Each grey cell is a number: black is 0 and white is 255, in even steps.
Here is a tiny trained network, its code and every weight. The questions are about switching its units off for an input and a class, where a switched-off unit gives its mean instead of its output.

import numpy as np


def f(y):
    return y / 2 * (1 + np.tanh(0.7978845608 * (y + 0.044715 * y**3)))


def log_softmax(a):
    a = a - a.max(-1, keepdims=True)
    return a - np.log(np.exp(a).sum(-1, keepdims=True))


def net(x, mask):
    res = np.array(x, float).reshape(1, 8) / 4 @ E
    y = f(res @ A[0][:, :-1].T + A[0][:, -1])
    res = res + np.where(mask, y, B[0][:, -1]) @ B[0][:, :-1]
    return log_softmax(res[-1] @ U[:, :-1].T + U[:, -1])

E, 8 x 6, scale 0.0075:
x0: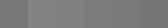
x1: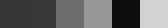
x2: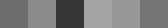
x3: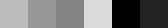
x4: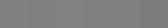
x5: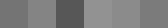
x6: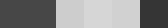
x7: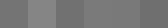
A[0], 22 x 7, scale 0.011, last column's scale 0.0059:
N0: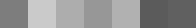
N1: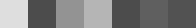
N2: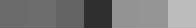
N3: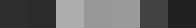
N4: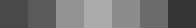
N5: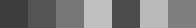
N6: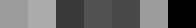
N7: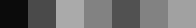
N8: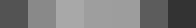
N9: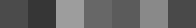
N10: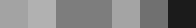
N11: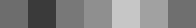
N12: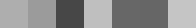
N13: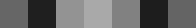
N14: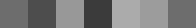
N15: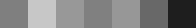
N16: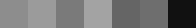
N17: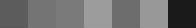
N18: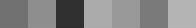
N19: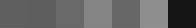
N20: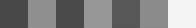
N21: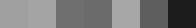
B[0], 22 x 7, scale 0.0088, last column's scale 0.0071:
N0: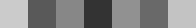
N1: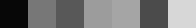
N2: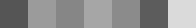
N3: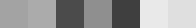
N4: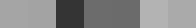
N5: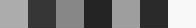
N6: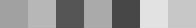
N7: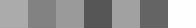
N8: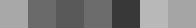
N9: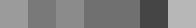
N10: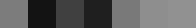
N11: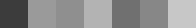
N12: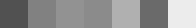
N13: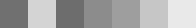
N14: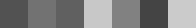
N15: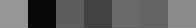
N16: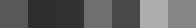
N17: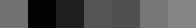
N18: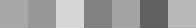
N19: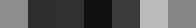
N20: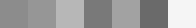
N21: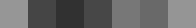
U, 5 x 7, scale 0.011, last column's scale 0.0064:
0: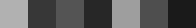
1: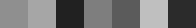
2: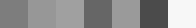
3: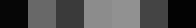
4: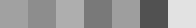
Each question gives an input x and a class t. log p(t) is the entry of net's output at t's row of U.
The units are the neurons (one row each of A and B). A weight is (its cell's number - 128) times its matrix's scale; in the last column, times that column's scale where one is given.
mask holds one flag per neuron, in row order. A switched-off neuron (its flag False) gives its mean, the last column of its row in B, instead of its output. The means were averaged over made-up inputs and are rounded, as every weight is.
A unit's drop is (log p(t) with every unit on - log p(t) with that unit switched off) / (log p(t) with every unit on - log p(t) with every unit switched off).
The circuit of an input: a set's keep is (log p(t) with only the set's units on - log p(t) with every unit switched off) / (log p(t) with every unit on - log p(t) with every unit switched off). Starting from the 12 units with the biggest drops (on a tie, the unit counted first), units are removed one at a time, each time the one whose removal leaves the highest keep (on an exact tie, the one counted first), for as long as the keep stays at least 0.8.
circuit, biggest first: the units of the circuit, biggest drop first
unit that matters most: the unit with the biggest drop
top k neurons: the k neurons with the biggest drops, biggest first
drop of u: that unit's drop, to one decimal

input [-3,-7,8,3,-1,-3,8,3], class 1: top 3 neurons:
[N13 N3 N5]
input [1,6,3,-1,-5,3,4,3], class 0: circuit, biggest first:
[N5]
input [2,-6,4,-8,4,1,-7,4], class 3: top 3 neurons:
[N2 N14 N3]
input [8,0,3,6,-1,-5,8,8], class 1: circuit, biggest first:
[N3 N13]
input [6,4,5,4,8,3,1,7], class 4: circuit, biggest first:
[N18 N20]
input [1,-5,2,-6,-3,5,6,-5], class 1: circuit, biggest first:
[N3 N8 N5]
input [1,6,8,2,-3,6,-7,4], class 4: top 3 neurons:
[N20 N18 N5]
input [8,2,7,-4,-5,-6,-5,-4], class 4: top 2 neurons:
[N3 N20]
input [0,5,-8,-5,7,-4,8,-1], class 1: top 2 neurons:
[N3 N4]
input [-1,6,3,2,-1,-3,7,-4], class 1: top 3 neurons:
[N3 N13 N4]
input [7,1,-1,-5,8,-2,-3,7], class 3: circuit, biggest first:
[N14 N2]
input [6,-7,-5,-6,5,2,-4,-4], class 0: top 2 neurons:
[N10 N21]
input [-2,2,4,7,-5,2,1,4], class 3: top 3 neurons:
[N1 N16 N12]
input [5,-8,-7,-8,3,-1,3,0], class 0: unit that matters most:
N0
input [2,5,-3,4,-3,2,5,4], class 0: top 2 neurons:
[N5 N7]
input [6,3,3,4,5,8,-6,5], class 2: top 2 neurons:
[N20 N18]
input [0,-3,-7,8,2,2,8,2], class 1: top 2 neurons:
[N3 N13]
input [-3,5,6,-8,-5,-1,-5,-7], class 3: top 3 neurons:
[N14 N2 N11]
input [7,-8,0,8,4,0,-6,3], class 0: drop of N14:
0.1
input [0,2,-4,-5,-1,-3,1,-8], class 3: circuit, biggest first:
[N14]
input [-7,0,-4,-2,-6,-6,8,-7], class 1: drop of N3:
0.3
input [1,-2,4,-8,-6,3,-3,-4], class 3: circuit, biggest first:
[N14 N2]
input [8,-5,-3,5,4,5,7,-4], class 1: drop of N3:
0.2
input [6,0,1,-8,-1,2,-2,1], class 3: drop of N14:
0.2
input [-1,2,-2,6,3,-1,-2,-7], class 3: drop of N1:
0.7
